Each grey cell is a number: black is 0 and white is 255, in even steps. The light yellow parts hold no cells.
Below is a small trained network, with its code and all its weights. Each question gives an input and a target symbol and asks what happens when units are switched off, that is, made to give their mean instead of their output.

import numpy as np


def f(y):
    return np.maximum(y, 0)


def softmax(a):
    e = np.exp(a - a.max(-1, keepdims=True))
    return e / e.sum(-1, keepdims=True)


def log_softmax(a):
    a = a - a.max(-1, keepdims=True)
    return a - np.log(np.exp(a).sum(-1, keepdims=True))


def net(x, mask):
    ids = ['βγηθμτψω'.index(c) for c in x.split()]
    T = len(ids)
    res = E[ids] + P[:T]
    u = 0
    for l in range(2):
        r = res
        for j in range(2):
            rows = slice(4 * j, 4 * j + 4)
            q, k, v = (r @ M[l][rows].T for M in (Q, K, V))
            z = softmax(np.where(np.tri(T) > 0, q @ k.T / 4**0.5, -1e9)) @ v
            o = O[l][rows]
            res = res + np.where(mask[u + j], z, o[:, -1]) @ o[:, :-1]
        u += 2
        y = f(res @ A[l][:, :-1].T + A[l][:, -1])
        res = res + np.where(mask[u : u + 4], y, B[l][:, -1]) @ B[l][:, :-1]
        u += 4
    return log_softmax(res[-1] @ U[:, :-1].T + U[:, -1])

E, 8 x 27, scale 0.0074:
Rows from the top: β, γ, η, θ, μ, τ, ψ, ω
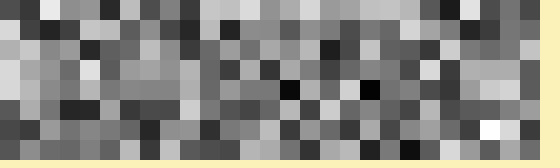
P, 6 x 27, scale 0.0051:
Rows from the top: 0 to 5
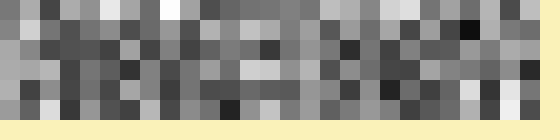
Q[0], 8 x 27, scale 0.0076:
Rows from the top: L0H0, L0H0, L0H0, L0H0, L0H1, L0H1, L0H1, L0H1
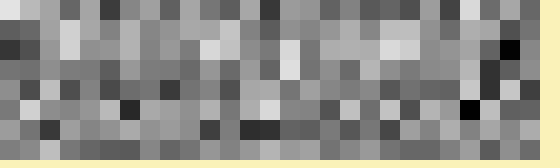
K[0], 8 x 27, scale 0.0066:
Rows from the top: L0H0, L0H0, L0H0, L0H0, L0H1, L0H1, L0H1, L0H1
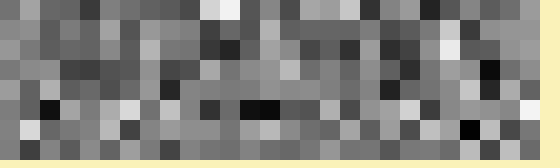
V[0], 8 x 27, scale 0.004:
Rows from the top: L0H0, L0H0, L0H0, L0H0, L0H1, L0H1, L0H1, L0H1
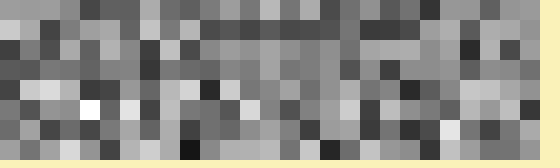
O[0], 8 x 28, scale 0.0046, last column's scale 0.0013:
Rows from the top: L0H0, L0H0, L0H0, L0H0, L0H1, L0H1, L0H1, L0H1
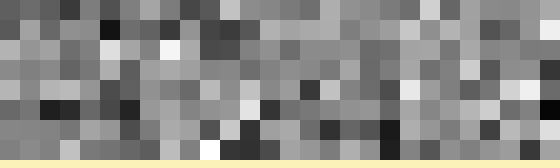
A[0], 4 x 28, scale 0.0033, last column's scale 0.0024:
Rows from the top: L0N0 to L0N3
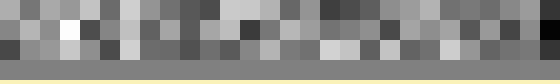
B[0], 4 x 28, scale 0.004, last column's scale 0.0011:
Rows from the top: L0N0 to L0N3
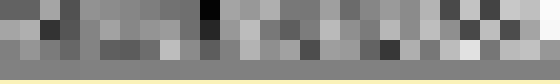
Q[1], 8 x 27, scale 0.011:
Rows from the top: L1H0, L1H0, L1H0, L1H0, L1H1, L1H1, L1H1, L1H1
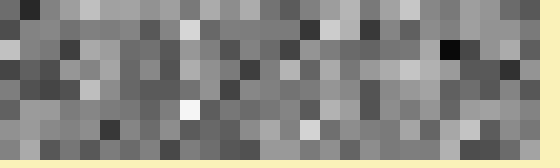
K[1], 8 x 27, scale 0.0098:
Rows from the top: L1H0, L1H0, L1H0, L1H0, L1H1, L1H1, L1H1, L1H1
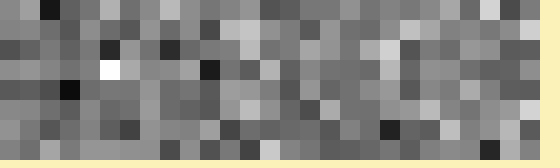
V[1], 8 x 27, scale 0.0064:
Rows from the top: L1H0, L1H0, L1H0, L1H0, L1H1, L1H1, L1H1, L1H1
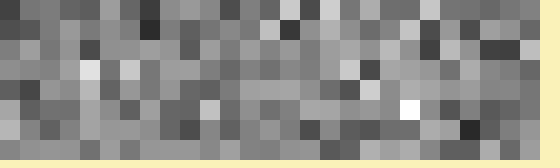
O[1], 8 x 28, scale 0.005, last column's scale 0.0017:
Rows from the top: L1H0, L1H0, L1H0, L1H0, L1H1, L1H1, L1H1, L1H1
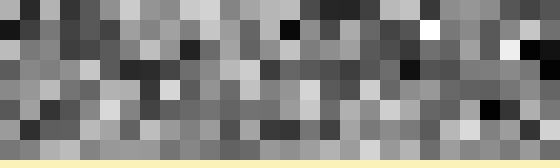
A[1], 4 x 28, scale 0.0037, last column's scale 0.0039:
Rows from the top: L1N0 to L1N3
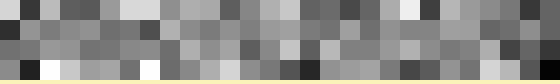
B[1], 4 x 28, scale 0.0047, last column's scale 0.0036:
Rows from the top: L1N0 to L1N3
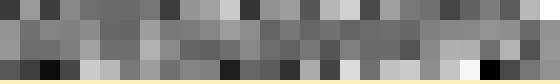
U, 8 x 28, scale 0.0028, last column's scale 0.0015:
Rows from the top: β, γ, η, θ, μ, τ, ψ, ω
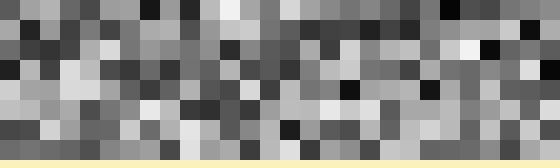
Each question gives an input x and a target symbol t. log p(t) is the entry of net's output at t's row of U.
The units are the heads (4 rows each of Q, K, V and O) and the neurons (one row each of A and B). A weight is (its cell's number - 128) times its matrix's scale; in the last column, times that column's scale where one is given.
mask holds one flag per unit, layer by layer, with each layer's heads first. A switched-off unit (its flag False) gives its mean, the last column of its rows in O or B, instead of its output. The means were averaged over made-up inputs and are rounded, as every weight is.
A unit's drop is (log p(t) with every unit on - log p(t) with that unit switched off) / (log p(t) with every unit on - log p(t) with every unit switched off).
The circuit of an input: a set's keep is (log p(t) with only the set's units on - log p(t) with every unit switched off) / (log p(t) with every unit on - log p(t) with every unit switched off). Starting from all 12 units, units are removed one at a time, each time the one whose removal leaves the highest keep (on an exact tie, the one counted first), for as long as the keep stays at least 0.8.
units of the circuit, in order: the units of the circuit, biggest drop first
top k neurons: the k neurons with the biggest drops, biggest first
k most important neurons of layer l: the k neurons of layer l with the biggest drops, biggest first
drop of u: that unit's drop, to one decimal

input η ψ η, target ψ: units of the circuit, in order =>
L0H1, L1H0, L0N1
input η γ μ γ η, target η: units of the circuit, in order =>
L0H1, L1H1, L0N1
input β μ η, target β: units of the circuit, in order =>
L1H1, L0H0, L1H0
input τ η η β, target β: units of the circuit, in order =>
L0H1, L1H1
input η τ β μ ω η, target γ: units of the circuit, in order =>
L1H0, L0H0
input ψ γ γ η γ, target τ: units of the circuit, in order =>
L0H1, L1H0
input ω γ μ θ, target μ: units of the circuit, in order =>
L1H0
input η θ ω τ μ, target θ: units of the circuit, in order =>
L0H0, L1H0
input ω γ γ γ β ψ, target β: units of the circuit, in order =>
L1H1, L0H0, L0H1
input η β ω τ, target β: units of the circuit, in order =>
L0H0, L1H1
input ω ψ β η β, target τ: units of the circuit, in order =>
L1H0, L0H0, L0H1
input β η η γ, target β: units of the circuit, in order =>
L0H0, L1H1, L1H0
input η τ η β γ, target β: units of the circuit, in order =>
L1H1, L0H0
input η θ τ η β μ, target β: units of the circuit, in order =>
L1H1, L0H1, L0H0
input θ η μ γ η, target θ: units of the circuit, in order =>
L0H1, L1H0
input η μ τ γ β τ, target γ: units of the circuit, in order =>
L0H0, L0H1, L1H0
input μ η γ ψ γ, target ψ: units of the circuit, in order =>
L0H1, L1H0, L1H1
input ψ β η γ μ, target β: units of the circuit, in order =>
L1H1, L0H0, L0H1
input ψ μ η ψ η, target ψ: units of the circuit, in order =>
L0H1, L1H0
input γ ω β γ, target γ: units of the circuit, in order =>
L0H1, L1H1
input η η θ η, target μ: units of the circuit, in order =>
L0H1, L1H0, L0N1
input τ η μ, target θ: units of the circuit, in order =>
L1H0, L0H0
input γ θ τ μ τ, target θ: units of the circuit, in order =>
L0H1, L1H0, L0H0
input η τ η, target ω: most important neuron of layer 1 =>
L1N0
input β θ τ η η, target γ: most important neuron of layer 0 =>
L0N1
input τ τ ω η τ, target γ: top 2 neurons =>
L0N0, L0N2
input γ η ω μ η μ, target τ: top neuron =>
L1N0
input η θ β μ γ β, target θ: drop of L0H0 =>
0.4
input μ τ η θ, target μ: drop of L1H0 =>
0.8
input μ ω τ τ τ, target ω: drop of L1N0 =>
0.4
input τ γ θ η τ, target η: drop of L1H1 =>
1.0
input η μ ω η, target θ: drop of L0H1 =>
1.4
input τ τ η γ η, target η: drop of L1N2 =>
0.0
